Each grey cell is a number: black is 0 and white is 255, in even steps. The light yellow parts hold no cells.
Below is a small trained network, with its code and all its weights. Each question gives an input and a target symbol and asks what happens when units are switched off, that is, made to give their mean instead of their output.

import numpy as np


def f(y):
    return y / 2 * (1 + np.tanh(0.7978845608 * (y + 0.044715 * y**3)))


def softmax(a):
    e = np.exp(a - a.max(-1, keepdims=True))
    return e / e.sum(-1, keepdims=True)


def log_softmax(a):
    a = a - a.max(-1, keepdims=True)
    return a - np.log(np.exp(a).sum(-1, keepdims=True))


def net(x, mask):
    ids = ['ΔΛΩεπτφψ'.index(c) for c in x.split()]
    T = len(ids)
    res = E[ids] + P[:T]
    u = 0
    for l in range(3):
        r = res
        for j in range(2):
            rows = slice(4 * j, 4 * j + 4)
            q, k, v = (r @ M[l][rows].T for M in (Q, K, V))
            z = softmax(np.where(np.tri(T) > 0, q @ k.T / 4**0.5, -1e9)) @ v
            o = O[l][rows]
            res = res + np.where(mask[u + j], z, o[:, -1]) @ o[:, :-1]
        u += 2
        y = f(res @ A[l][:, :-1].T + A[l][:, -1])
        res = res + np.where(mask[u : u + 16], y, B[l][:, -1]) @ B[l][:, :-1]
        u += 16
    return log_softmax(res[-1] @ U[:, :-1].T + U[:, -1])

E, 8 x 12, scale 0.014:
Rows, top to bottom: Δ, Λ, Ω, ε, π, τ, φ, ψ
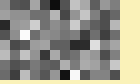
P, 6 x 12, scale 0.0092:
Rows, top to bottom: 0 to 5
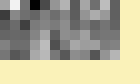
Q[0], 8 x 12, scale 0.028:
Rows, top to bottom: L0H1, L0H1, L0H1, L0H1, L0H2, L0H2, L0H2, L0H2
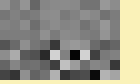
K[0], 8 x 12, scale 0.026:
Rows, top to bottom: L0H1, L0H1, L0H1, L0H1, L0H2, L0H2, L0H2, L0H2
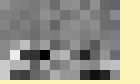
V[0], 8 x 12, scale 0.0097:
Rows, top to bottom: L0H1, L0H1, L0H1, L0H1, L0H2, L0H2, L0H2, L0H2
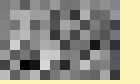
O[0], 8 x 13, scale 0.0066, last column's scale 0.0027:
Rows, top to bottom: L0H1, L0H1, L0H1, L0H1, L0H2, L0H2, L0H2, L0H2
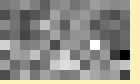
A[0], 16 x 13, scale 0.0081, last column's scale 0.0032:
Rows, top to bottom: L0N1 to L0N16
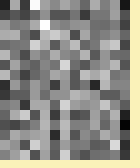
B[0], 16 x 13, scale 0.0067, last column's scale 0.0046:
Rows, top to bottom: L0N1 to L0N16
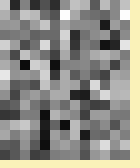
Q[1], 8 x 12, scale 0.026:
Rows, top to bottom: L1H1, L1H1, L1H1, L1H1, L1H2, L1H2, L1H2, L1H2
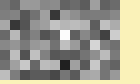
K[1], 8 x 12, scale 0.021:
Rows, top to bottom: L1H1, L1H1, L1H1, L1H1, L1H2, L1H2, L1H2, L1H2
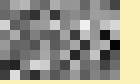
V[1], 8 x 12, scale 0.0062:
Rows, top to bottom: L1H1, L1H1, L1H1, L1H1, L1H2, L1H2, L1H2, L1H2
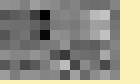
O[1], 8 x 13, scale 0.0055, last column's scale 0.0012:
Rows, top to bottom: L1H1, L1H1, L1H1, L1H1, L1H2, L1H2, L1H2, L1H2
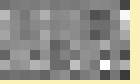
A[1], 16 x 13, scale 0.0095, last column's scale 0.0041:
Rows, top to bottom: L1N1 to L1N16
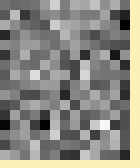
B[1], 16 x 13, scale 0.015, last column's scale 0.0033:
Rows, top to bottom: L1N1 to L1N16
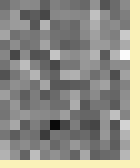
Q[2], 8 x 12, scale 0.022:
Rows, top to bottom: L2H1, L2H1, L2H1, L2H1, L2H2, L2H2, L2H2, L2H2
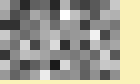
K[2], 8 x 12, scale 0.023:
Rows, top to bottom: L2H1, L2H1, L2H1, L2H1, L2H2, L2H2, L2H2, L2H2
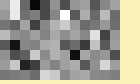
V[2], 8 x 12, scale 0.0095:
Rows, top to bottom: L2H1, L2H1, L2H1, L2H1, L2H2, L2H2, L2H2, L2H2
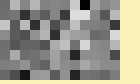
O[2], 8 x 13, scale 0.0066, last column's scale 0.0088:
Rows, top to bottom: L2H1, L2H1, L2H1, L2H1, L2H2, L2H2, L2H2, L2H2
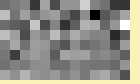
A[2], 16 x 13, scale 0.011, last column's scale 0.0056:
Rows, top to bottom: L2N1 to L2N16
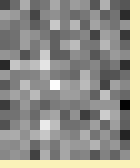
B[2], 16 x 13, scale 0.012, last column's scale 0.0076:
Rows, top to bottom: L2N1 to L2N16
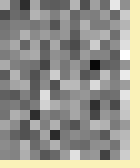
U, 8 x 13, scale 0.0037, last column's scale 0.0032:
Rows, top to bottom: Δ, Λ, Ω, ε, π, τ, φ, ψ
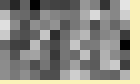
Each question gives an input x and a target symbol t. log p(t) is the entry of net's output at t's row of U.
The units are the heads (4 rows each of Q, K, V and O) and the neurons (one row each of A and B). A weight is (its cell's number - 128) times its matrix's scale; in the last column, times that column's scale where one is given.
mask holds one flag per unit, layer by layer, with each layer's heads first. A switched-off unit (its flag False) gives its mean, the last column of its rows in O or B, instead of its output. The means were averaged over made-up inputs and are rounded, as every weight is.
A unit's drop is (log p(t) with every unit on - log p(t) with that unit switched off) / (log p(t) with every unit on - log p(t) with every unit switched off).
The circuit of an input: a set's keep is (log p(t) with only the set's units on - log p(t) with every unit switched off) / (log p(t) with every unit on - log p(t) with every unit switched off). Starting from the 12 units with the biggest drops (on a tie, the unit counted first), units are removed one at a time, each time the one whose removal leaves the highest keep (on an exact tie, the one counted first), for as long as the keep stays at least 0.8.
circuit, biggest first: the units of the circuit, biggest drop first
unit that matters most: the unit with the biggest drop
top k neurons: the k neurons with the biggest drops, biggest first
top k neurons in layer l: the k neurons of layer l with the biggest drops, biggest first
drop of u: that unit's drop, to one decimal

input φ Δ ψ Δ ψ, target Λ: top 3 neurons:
[L1N13; L2N13; L2N9]
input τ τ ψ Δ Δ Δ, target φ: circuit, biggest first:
[L2H1; L0H2; L2N12; L1N16]
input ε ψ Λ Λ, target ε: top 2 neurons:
[L2N14; L1N16]
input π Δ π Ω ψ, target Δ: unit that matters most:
L1H1
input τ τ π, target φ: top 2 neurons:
[L2N12; L1N16]
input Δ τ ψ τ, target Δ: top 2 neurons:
[L0N2; L1N14]
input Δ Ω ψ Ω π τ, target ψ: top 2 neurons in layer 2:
[L2N9; L2N7]
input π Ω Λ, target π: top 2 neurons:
[L2N1; L1N8]
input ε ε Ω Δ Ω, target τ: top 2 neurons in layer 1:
[L1N6; L1N2]
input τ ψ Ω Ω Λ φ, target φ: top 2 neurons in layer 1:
[L1N16; L1N14]
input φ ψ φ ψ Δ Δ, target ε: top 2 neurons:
[L2N14; L2N10]
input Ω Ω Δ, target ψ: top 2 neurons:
[L2N16; L1N12]
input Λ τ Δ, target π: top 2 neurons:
[L0N4; L1N3]
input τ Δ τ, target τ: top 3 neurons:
[L1N14; L1N16; L2N4]
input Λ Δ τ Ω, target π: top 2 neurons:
[L0N4; L1N3]
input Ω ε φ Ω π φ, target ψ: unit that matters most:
L2H1
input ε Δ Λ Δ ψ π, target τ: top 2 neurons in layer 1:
[L1N6; L1N2]
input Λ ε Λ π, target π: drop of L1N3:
0.1
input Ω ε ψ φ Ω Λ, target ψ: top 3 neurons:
[L1N8; L2N9; L2N7]
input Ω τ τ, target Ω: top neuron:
[L1N16]
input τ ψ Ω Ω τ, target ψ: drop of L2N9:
0.3
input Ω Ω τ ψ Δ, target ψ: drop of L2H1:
1.2
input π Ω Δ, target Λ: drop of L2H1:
0.4
